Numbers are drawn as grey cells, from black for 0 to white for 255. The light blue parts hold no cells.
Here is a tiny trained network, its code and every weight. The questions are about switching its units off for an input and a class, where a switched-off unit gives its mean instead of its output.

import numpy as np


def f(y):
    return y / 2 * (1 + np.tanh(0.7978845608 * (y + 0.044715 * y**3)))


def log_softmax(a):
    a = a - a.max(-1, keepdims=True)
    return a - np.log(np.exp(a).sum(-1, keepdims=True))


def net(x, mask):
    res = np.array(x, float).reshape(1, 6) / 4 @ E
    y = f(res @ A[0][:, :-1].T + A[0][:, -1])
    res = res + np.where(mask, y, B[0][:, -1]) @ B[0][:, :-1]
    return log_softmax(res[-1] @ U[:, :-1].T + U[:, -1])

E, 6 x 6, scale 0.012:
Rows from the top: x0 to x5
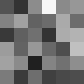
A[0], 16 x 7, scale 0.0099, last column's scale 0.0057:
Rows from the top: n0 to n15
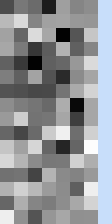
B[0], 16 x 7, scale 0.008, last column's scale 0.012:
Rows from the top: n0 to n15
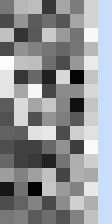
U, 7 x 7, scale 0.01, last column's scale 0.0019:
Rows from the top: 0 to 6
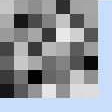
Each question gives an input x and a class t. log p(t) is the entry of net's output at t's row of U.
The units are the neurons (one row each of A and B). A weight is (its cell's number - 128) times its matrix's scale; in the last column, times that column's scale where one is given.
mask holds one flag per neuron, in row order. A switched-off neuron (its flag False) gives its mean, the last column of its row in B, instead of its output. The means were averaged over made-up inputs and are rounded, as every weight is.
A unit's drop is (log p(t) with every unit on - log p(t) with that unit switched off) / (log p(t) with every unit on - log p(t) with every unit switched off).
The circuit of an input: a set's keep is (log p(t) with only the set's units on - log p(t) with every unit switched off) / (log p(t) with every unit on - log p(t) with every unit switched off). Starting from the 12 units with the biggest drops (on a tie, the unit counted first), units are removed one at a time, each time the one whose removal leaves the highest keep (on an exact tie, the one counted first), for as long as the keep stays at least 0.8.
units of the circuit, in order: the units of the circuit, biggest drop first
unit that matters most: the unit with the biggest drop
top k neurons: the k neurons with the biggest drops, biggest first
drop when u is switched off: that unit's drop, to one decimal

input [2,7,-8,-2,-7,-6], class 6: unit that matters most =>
n9
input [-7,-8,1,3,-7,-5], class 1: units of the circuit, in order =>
[n5, n10]
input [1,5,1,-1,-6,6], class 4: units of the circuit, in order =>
[n7, n13]
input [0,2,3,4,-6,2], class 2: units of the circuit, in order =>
[n13, n7]
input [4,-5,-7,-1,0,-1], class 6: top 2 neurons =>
[n5, n9]
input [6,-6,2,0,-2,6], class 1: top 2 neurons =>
[n5, n2]
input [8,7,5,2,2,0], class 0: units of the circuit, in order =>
[n4, n13]
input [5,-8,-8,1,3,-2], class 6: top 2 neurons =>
[n5, n12]
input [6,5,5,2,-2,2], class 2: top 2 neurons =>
[n6, n13]
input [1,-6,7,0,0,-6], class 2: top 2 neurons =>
[n13, n6]
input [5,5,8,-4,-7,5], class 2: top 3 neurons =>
[n6, n0, n13]
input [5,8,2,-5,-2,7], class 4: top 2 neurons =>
[n7, n2]
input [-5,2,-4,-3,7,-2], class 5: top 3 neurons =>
[n11, n1, n15]
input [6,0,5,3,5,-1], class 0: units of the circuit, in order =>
[n4]
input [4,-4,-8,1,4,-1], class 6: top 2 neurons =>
[n5, n12]
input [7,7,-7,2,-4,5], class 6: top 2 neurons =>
[n9, n5]
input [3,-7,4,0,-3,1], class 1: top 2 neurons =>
[n5, n0]
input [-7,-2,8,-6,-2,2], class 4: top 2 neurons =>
[n7, n11]
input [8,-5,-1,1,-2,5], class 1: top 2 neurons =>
[n5, n2]
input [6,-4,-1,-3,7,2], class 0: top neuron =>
[n4]
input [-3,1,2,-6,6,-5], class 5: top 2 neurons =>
[n1, n14]
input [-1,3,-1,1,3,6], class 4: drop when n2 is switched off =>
0.2
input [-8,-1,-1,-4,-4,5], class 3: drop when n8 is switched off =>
0.2
